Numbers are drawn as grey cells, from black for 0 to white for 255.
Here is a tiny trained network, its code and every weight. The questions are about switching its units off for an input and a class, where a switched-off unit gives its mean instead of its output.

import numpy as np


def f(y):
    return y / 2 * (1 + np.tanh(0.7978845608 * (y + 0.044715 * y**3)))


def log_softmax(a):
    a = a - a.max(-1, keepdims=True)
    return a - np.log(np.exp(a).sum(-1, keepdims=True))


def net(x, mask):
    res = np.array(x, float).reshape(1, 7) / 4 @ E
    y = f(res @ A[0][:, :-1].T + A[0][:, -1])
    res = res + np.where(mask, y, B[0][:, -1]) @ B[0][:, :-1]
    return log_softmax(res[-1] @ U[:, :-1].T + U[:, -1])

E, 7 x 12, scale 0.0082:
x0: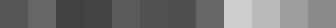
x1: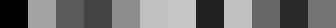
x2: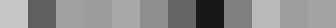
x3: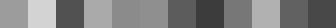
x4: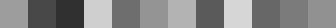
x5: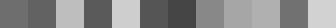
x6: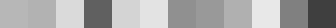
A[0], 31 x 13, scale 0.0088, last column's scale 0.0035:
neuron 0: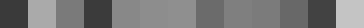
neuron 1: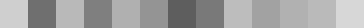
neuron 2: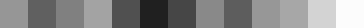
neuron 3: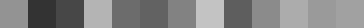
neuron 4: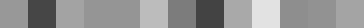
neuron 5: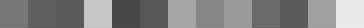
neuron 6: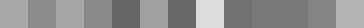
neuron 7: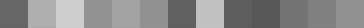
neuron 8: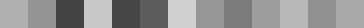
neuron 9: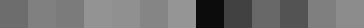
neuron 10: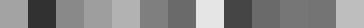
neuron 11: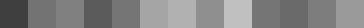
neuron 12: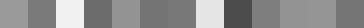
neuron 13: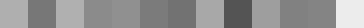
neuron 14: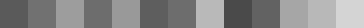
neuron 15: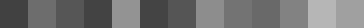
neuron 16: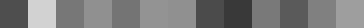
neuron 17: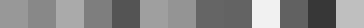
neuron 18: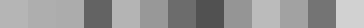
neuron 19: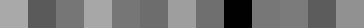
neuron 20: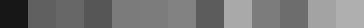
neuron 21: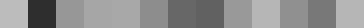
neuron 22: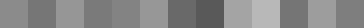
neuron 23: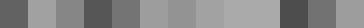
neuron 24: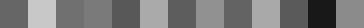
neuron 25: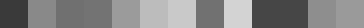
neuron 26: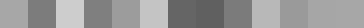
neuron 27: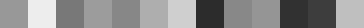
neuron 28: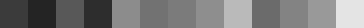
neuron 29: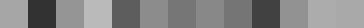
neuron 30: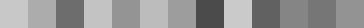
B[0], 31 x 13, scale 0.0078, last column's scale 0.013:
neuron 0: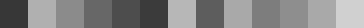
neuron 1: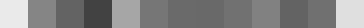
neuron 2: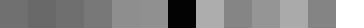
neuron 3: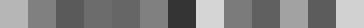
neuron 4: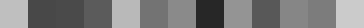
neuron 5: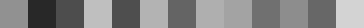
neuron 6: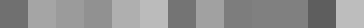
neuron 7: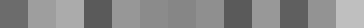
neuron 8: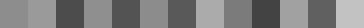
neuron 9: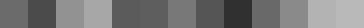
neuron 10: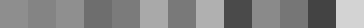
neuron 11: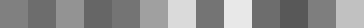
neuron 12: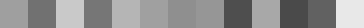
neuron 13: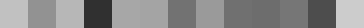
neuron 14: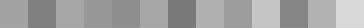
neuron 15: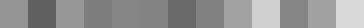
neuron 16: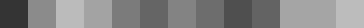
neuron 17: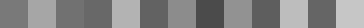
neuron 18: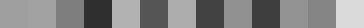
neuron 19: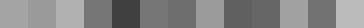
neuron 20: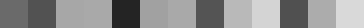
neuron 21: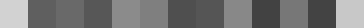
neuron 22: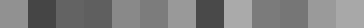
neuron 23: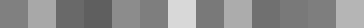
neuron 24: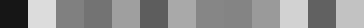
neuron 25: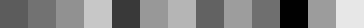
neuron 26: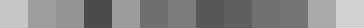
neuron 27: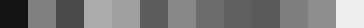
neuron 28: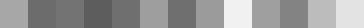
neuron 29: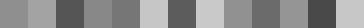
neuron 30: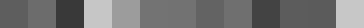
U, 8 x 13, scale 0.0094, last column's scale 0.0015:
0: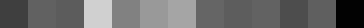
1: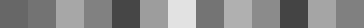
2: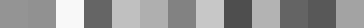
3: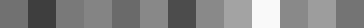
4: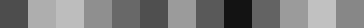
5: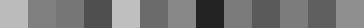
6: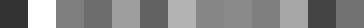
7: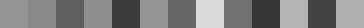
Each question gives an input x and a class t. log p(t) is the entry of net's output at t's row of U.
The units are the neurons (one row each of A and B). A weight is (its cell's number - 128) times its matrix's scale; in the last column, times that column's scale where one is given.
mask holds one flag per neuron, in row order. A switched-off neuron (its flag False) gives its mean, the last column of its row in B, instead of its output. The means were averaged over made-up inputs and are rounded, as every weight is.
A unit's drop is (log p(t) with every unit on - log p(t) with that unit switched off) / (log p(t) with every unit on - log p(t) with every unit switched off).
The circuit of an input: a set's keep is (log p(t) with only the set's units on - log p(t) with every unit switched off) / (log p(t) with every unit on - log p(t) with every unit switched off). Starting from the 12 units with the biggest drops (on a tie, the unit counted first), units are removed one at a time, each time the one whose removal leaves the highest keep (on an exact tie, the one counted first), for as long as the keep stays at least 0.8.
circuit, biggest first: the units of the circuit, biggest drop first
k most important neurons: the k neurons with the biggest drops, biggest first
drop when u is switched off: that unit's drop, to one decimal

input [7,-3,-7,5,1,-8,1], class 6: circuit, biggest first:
[neuron 24]
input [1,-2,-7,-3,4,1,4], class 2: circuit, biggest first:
[neuron 27; neuron 30]
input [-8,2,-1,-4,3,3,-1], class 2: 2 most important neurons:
[neuron 0; neuron 20]
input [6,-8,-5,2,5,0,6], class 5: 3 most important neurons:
[neuron 1; neuron 5; neuron 29]
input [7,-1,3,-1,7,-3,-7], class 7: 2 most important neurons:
[neuron 8; neuron 3]
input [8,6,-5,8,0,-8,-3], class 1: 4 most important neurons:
[neuron 20; neuron 25; neuron 0; neuron 11]
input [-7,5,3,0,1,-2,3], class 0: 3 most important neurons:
[neuron 30; neuron 25; neuron 27]
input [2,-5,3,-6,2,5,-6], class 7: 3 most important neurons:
[neuron 3; neuron 29; neuron 10]
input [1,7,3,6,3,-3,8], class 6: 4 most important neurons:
[neuron 24; neuron 27; neuron 0; neuron 17]
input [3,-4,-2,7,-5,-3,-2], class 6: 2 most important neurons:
[neuron 24; neuron 5]
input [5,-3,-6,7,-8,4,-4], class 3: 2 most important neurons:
[neuron 15; neuron 2]
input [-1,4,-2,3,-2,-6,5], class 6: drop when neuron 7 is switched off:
0.0
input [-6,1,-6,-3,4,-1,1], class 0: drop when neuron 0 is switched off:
0.1
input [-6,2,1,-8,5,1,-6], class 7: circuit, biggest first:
[neuron 29]
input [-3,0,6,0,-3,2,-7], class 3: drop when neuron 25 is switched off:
-0.1
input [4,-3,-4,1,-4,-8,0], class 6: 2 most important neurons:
[neuron 24; neuron 5]
